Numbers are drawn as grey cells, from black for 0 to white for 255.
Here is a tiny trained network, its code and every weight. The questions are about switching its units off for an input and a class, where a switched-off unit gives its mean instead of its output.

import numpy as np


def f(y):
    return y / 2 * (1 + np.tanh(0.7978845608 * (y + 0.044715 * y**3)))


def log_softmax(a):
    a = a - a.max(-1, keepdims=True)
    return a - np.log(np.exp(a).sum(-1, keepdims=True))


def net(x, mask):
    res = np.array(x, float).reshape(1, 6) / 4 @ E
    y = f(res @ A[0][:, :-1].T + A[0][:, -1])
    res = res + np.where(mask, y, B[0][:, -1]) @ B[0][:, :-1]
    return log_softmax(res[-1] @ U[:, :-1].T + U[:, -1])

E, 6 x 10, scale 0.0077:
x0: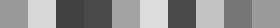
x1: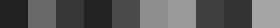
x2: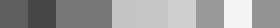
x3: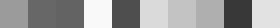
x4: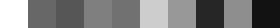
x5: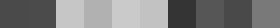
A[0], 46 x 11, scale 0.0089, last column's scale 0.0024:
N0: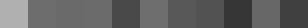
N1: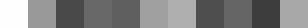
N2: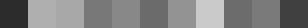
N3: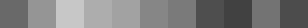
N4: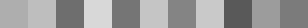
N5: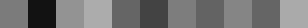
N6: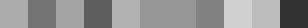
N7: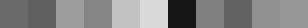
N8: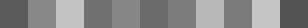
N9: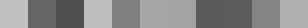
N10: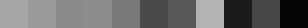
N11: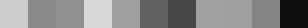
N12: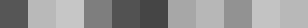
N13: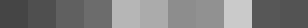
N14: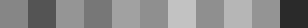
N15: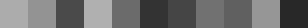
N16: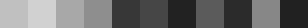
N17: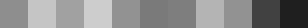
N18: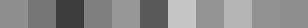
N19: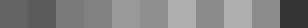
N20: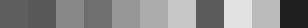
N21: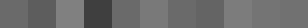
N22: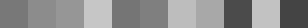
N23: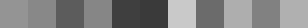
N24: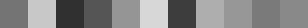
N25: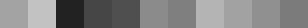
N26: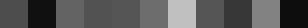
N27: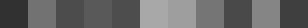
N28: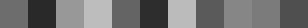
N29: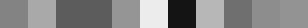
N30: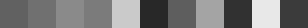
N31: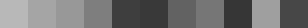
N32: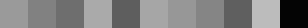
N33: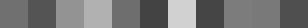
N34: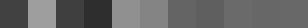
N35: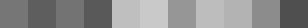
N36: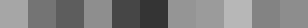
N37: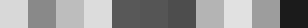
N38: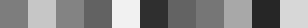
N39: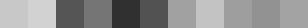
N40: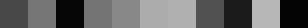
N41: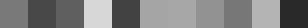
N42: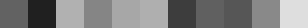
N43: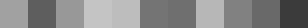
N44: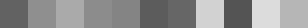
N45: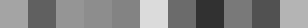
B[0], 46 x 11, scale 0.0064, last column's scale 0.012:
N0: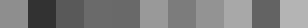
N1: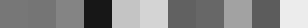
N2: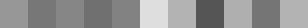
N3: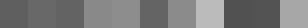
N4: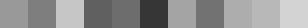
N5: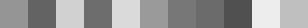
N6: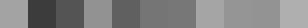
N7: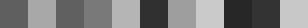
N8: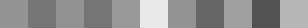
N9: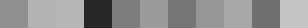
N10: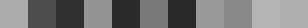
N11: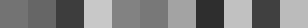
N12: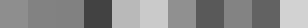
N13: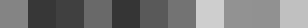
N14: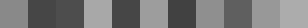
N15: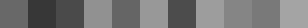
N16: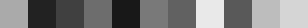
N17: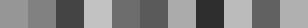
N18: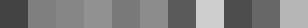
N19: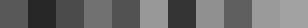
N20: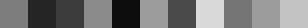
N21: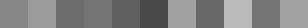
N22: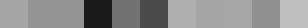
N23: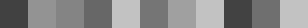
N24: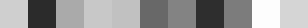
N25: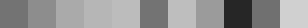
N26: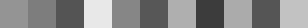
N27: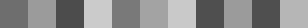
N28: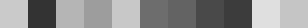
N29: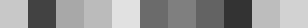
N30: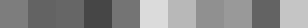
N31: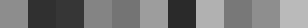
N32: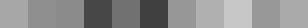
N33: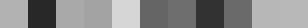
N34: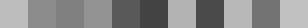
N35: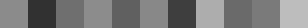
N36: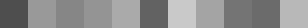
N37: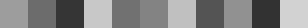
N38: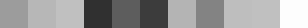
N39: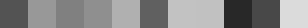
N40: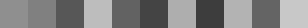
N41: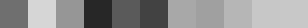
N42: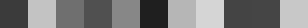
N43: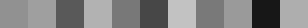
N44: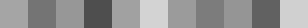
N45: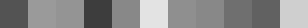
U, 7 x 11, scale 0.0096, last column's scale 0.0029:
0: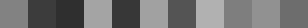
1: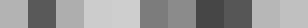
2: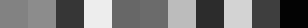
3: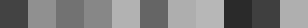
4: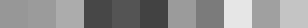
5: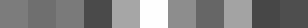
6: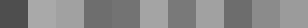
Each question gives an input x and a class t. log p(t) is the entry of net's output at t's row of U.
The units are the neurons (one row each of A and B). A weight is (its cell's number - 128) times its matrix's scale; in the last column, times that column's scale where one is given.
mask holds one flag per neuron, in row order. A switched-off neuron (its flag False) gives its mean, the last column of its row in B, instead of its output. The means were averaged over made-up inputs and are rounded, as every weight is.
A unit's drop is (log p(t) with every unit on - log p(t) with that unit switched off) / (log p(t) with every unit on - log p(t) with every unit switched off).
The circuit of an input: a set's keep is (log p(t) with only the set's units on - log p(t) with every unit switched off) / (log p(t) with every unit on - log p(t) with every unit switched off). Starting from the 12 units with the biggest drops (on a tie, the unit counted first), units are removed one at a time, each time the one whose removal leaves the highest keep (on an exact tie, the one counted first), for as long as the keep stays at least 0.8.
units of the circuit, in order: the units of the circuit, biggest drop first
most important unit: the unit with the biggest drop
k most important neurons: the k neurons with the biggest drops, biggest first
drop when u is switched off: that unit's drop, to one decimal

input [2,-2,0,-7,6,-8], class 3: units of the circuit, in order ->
[N39]
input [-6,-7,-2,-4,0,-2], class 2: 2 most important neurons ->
[N37, N11]
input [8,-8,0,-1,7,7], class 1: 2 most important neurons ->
[N29, N24]
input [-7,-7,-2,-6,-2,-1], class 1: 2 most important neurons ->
[N5, N28]
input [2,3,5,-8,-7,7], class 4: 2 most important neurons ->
[N38, N34]
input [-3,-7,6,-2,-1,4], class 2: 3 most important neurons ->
[N43, N37, N11]
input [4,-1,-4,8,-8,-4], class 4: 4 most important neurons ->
[N4, N22, N41, N32]
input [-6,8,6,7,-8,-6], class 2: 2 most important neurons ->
[N26, N40]
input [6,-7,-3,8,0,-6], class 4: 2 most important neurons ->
[N4, N22]
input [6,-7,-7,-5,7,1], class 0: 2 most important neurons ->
[N16, N10]
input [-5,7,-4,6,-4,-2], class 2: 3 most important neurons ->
[N26, N27, N40]
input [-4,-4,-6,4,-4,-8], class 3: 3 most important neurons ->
[N39, N23, N36]
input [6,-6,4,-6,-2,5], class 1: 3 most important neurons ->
[N29, N24, N41]
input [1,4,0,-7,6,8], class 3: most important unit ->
N7
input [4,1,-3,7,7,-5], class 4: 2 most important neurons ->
[N4, N32]
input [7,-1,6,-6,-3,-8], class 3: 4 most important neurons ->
[N39, N25, N18, N28]
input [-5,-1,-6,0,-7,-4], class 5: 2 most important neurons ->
[N12, N44]
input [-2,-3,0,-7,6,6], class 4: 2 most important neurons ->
[N38, N39]
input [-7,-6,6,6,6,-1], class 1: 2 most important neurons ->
[N28, N33]
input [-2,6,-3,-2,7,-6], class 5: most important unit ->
N1
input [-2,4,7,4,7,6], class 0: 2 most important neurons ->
[N20, N13]
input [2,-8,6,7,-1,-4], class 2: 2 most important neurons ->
[N37, N11]
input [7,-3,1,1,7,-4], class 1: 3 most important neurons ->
[N24, N29, N25]
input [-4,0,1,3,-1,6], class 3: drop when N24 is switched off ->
0.1
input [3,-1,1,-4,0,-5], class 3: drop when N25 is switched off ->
0.2
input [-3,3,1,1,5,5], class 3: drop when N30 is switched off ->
0.2
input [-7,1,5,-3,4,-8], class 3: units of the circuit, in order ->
[N23]
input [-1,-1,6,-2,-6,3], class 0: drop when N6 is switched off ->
0.1
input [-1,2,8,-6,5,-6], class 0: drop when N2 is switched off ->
0.0
